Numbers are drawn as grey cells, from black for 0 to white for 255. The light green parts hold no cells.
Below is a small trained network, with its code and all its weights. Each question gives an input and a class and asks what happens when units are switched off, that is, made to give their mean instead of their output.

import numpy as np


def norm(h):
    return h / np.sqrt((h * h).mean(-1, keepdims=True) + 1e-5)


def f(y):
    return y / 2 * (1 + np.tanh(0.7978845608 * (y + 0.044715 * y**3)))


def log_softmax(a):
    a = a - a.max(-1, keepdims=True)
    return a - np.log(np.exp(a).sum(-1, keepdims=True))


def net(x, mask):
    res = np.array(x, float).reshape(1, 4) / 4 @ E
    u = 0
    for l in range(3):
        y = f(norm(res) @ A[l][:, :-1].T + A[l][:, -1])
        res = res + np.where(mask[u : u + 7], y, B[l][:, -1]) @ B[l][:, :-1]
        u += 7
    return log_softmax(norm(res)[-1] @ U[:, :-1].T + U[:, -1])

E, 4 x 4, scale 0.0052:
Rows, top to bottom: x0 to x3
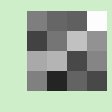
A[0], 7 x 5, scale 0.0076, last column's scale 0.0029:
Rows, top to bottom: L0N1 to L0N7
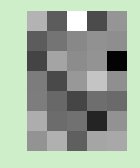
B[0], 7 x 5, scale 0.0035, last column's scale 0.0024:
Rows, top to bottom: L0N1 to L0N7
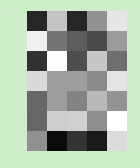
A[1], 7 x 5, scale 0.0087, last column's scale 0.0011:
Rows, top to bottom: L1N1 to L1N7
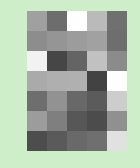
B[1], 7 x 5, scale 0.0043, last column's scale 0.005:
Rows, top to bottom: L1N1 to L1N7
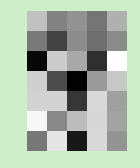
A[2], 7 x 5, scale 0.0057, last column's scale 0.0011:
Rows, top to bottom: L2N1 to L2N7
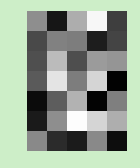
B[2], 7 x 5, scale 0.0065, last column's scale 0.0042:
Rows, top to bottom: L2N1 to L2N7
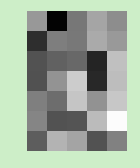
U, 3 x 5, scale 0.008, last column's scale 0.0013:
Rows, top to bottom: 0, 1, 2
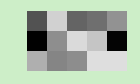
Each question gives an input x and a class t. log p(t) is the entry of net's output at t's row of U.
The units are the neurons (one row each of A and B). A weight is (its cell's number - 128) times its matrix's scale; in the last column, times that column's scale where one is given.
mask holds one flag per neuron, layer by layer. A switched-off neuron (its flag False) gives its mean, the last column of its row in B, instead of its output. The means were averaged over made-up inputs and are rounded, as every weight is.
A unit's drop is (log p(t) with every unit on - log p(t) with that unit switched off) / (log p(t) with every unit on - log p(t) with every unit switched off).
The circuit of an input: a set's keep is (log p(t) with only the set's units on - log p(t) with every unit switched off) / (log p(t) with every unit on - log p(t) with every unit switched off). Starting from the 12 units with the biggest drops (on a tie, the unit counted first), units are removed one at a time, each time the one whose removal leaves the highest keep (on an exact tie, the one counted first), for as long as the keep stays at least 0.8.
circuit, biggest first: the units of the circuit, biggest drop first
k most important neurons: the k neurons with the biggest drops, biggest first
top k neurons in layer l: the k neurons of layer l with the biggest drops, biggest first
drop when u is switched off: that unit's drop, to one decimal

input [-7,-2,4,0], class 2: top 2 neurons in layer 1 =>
[L1N3 L1N4]
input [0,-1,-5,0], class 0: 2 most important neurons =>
[L0N1 L1N7]
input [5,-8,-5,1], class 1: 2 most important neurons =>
[L1N3 L2N5]
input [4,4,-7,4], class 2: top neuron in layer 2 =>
[L2N1]
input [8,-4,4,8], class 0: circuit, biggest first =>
[L1N3 L2N7]
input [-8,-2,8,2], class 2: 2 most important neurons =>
[L1N3 L1N6]
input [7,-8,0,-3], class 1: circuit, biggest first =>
[L1N3 L1N4]
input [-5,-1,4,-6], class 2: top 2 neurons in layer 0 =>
[L0N1 L0N7]
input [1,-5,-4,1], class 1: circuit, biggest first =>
[L1N3 L2N5]
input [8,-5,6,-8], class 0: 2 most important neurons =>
[L1N3 L0N7]
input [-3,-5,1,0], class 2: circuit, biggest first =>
[L1N3 L1N6]
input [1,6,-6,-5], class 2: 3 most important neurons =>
[L1N3 L2N6 L1N1]
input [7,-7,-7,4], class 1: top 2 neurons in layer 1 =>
[L1N3 L1N6]
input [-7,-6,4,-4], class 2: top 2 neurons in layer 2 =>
[L2N4 L2N3]
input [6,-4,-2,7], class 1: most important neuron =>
[L1N3]
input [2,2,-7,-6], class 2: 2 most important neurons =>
[L1N3 L1N1]
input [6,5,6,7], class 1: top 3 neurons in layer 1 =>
[L1N3 L1N4 L1N5]
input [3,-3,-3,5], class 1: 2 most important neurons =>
[L1N3 L2N5]
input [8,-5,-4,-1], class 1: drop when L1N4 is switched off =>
0.1
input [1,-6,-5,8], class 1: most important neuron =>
[L1N4]
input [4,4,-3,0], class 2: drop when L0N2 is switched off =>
-0.1
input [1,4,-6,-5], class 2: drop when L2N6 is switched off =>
0.2
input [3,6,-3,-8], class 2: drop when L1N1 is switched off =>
0.3
